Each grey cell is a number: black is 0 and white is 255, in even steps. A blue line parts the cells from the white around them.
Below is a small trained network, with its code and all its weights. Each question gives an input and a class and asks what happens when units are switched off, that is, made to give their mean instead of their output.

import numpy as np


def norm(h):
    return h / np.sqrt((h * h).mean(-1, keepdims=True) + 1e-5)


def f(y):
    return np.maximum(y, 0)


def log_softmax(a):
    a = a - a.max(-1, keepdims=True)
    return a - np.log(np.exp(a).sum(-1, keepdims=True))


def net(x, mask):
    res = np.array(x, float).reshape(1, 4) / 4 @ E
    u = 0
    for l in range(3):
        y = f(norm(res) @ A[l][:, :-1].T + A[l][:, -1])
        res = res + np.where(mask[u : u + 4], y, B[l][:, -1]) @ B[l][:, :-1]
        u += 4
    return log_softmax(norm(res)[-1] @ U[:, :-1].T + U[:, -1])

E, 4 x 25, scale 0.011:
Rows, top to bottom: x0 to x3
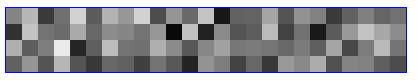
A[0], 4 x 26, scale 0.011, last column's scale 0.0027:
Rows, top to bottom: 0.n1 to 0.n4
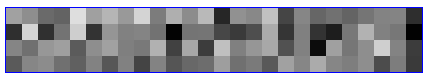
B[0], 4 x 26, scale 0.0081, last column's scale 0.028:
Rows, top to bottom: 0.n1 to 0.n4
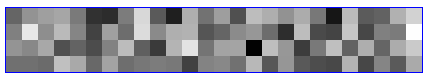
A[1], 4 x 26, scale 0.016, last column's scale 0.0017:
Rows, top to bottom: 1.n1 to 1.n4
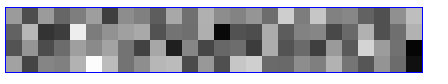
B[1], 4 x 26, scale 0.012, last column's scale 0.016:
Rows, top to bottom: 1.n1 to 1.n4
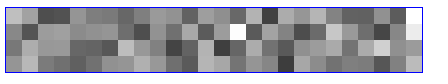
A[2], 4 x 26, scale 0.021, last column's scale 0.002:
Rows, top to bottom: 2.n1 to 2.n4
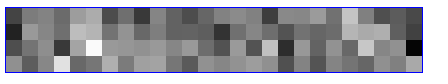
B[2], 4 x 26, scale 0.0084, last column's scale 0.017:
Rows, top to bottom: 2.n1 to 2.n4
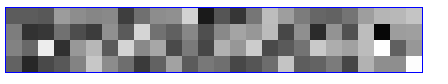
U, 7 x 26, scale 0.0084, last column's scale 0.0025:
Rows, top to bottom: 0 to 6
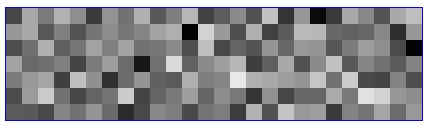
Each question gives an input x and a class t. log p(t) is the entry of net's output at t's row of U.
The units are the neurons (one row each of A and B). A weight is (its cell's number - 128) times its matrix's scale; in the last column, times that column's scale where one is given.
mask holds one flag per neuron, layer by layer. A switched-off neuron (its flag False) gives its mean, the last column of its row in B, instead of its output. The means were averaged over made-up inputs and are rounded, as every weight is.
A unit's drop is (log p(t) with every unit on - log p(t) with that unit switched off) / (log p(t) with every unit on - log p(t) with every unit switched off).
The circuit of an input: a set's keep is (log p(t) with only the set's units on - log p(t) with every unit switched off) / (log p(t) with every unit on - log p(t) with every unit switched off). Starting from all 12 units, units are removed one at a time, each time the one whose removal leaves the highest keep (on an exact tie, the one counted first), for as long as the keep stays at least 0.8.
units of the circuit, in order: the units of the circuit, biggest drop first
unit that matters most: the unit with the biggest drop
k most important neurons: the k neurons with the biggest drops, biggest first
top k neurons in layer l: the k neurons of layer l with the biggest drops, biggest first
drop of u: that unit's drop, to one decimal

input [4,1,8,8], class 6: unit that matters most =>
2.n4
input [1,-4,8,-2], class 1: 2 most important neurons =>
(0.n3; 0.n2)
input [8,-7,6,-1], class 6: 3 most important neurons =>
(0.n3; 0.n2; 0.n1)
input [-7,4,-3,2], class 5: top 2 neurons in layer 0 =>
(0.n3; 0.n2)
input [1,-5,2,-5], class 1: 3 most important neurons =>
(0.n2; 1.n2; 1.n1)
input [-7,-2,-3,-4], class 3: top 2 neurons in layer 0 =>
(0.n2; 0.n1)
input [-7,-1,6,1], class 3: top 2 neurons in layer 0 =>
(0.n1; 0.n2)
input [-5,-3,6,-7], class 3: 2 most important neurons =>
(0.n2; 0.n1)
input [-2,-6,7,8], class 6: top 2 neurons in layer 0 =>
(0.n3; 0.n4)
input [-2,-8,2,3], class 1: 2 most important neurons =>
(0.n1; 1.n4)
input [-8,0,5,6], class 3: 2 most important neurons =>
(0.n3; 0.n1)
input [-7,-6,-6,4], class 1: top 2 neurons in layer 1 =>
(1.n1; 1.n4)
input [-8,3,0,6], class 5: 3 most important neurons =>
(0.n3; 0.n2; 0.n1)
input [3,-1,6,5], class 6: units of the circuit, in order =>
(2.n4)
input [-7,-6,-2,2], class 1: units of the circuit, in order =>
(0.n1; 1.n4; 0.n3)
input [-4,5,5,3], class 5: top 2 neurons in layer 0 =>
(0.n3; 0.n1)
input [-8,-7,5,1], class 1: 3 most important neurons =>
(0.n1; 0.n2; 1.n4)
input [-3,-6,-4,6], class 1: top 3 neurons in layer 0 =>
(0.n2; 0.n1; 0.n3)
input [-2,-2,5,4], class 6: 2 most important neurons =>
(0.n3; 1.n2)
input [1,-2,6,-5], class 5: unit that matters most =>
0.n2
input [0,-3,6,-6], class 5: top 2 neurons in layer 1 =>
(1.n2; 1.n1)
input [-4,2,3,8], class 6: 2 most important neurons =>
(0.n4; 1.n2)
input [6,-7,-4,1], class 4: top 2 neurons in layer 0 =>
(0.n2; 0.n1)
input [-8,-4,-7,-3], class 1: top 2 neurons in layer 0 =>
(0.n1; 0.n3)
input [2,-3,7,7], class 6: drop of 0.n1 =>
-0.1
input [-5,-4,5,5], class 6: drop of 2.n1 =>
0.3
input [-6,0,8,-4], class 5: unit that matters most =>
0.n3
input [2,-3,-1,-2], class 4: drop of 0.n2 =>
0.8
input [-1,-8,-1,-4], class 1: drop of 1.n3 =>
0.0
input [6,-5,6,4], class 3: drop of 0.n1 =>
0.1
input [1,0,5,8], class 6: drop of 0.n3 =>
0.2
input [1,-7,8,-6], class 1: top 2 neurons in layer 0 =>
(0.n2; 0.n3)
